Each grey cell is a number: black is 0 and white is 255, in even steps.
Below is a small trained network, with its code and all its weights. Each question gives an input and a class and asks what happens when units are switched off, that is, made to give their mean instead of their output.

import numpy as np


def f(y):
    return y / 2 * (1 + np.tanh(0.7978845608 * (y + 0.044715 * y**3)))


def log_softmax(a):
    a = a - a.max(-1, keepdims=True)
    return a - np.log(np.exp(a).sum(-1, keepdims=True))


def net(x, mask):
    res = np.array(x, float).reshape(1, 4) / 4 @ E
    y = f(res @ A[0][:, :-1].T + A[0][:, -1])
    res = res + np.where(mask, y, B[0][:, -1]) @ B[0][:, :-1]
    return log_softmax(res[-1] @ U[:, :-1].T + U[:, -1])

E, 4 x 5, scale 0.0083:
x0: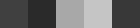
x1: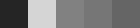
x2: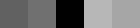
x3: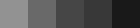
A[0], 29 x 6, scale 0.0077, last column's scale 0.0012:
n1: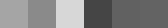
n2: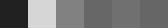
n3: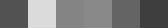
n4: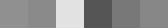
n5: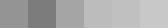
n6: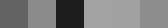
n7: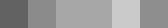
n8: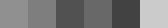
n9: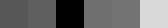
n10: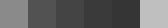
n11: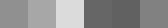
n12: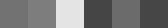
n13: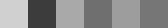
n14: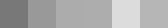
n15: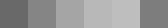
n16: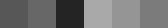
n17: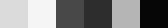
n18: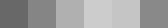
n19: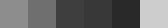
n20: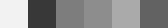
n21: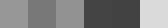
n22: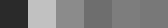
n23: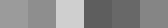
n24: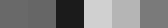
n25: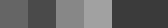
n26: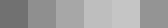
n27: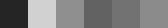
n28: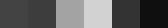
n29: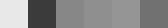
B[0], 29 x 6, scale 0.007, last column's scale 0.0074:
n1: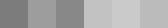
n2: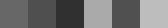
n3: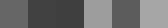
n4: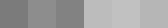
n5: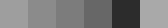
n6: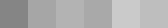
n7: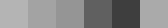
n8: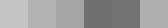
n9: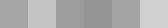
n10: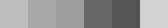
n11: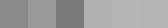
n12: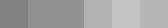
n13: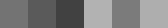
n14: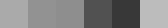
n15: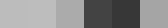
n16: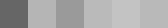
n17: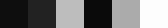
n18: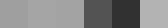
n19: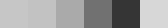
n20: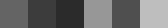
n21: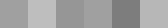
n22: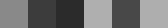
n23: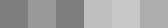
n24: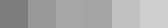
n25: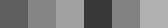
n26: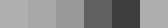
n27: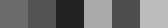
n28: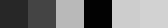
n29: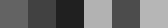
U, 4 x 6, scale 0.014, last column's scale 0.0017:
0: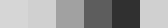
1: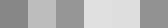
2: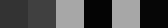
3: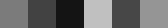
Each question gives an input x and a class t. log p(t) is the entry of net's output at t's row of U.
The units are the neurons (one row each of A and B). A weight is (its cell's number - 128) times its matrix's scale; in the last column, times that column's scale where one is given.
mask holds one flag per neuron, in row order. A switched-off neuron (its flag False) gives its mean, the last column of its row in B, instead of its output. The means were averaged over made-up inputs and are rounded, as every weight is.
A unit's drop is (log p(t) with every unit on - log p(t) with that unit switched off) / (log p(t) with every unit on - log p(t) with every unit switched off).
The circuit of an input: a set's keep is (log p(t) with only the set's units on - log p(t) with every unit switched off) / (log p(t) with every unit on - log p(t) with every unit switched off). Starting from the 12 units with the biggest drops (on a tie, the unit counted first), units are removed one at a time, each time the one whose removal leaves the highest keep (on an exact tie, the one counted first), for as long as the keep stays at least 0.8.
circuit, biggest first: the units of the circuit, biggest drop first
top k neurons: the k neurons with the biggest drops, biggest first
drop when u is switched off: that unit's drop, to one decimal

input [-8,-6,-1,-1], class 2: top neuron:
[n17]
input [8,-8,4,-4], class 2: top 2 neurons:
[n28 n25]
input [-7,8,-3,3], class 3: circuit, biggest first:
[n27 n2]
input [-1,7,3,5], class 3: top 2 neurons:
[n2 n27]
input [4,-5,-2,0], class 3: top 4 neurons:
[n17 n29 n13 n20]
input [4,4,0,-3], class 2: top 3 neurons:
[n28 n29 n19]
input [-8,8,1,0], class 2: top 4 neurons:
[n17 n29 n20 n13]
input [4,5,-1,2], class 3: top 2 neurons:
[n17 n27]
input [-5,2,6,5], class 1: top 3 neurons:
[n6 n9 n16]
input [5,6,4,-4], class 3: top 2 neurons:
[n17 n22]
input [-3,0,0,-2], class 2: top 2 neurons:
[n19 n10]
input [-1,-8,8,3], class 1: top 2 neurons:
[n24 n9]
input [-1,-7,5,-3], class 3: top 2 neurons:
[n20 n29]
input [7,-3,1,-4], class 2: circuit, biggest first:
[n28]
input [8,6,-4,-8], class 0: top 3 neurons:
[n17 n15 n18]
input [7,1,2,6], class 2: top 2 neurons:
[n28 n25]
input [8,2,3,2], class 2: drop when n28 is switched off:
0.1
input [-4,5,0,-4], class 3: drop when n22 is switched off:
0.2
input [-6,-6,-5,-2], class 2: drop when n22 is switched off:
0.2
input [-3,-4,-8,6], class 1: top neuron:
[n1]
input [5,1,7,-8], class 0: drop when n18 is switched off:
0.1
